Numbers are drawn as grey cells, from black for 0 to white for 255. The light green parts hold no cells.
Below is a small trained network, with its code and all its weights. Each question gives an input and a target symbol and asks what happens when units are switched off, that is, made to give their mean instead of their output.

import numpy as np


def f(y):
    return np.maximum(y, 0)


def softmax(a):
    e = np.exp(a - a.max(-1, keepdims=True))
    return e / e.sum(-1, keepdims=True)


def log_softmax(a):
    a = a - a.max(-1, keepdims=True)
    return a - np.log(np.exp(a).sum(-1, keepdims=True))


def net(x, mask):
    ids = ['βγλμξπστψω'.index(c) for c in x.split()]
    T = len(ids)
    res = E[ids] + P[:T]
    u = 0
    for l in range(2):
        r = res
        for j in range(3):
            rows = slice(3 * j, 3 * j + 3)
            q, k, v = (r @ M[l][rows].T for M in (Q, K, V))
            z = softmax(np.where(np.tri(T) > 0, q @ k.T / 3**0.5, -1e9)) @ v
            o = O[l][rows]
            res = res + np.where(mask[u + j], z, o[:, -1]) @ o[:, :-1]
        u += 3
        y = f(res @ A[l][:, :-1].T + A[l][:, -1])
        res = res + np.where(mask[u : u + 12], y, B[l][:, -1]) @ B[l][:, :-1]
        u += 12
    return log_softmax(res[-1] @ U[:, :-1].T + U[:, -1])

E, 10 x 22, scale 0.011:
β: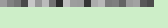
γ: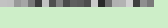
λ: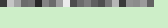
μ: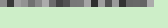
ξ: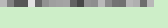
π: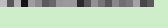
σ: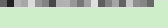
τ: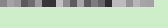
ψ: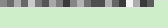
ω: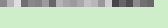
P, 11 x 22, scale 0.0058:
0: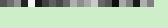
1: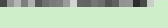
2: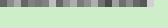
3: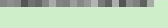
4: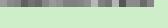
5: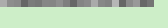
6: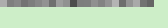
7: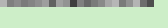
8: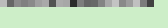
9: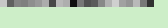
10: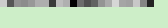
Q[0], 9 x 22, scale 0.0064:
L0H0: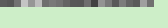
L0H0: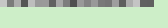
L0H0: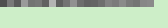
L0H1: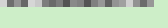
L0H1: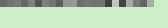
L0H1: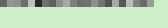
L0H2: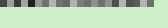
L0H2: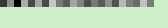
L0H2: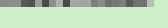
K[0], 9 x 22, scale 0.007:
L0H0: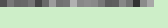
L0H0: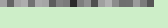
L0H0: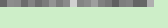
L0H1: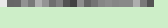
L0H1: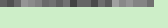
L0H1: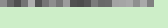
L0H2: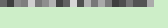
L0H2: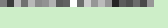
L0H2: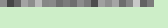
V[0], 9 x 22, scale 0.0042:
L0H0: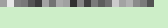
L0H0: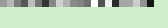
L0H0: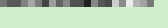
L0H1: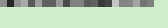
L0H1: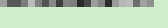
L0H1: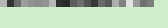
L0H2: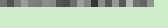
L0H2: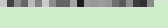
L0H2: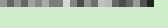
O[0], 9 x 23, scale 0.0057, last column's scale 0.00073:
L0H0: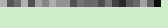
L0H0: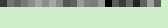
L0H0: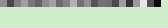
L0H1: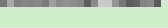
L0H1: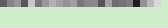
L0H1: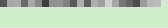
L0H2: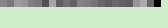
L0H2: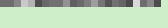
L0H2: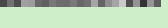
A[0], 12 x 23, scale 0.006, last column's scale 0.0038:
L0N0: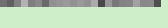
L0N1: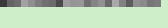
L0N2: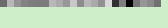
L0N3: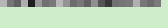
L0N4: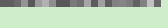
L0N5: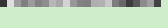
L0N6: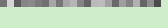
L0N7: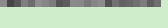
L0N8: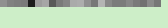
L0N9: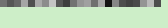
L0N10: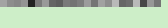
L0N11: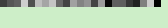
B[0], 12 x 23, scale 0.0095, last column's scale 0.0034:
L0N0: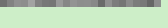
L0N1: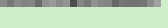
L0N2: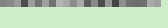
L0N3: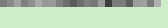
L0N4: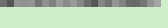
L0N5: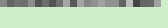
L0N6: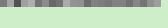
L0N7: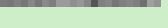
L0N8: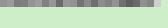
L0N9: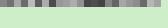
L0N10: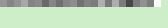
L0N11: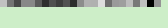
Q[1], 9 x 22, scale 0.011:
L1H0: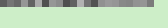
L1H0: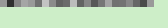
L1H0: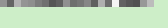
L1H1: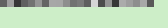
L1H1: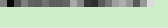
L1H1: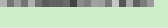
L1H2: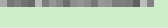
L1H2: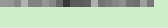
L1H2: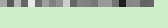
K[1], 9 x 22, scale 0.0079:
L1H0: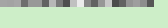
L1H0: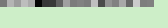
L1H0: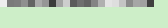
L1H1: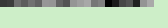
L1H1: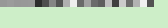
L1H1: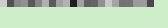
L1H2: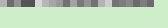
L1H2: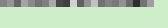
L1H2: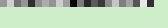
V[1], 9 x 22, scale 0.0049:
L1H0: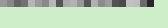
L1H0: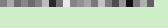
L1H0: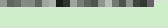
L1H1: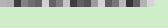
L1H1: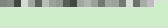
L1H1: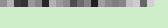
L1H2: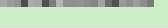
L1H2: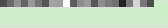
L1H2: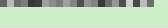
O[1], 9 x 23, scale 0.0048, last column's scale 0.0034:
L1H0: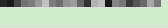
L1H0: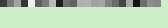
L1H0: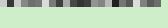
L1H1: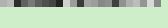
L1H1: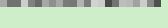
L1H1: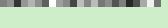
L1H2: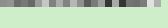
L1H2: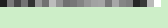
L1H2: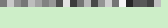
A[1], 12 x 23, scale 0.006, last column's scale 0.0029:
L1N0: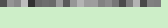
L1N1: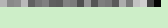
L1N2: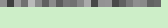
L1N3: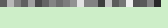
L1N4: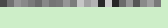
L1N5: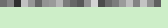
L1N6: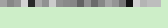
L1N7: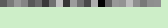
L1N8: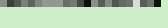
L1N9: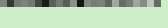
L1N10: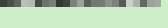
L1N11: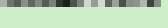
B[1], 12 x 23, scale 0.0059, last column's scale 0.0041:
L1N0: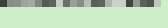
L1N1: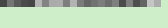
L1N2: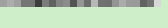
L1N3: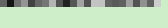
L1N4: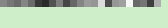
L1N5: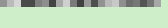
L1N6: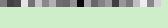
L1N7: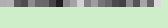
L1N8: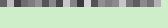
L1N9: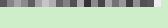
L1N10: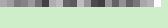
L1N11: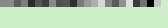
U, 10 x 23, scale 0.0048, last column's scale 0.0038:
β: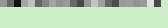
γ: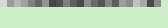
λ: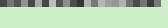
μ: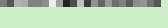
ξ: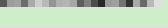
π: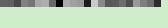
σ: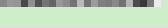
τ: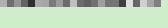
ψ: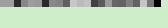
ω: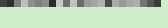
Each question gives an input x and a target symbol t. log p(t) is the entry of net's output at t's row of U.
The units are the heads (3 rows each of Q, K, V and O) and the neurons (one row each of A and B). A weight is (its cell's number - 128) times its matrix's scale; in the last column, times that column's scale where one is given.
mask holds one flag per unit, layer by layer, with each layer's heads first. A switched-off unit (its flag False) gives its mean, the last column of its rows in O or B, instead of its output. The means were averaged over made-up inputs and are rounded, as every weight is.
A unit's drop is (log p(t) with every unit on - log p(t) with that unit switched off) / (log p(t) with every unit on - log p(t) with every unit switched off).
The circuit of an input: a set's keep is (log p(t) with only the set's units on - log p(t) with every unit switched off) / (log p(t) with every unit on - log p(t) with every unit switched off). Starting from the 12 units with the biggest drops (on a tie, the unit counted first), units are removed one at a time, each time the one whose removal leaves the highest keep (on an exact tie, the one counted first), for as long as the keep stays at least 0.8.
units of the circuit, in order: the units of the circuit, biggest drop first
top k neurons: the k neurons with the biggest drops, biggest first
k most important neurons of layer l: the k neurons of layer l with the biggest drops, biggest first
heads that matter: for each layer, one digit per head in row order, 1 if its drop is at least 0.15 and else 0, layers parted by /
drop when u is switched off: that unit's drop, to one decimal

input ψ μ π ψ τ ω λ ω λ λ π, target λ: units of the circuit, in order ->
[L1H2]
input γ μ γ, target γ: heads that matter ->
000 / 001
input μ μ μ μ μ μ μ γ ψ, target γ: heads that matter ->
000 / 101
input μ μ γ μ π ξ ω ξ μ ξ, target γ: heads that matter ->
000 / 001
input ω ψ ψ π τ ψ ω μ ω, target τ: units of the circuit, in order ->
[L0H2, L1H2]
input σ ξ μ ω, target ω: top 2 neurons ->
[L1N0, L1N4]
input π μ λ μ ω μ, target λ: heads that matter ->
100 / 001
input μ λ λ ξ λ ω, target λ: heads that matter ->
010 / 001
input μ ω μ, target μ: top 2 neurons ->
[L1N9, L1N10]
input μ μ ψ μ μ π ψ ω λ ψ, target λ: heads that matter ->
000 / 101
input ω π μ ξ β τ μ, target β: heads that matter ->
100 / 010
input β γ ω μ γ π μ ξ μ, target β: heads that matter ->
000 / 010
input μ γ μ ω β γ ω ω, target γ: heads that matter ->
010 / 001
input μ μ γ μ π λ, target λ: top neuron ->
[L0N5]
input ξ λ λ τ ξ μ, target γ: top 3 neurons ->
[L0N11, L0N9, L1N2]
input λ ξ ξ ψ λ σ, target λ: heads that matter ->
100 / 001
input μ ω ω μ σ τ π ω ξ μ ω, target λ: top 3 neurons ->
[L1N11, L0N10, L0N8]
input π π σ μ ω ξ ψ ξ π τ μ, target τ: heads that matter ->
101 / 001
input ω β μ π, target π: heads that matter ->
001 / 001
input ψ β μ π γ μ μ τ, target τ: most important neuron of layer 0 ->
[L0N10]
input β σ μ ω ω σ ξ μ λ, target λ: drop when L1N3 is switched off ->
0.1
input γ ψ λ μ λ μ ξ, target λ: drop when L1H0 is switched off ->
0.1
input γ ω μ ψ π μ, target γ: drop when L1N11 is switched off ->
-0.1
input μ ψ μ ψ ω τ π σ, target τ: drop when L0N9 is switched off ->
0.0
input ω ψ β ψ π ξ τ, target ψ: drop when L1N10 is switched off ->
-0.1
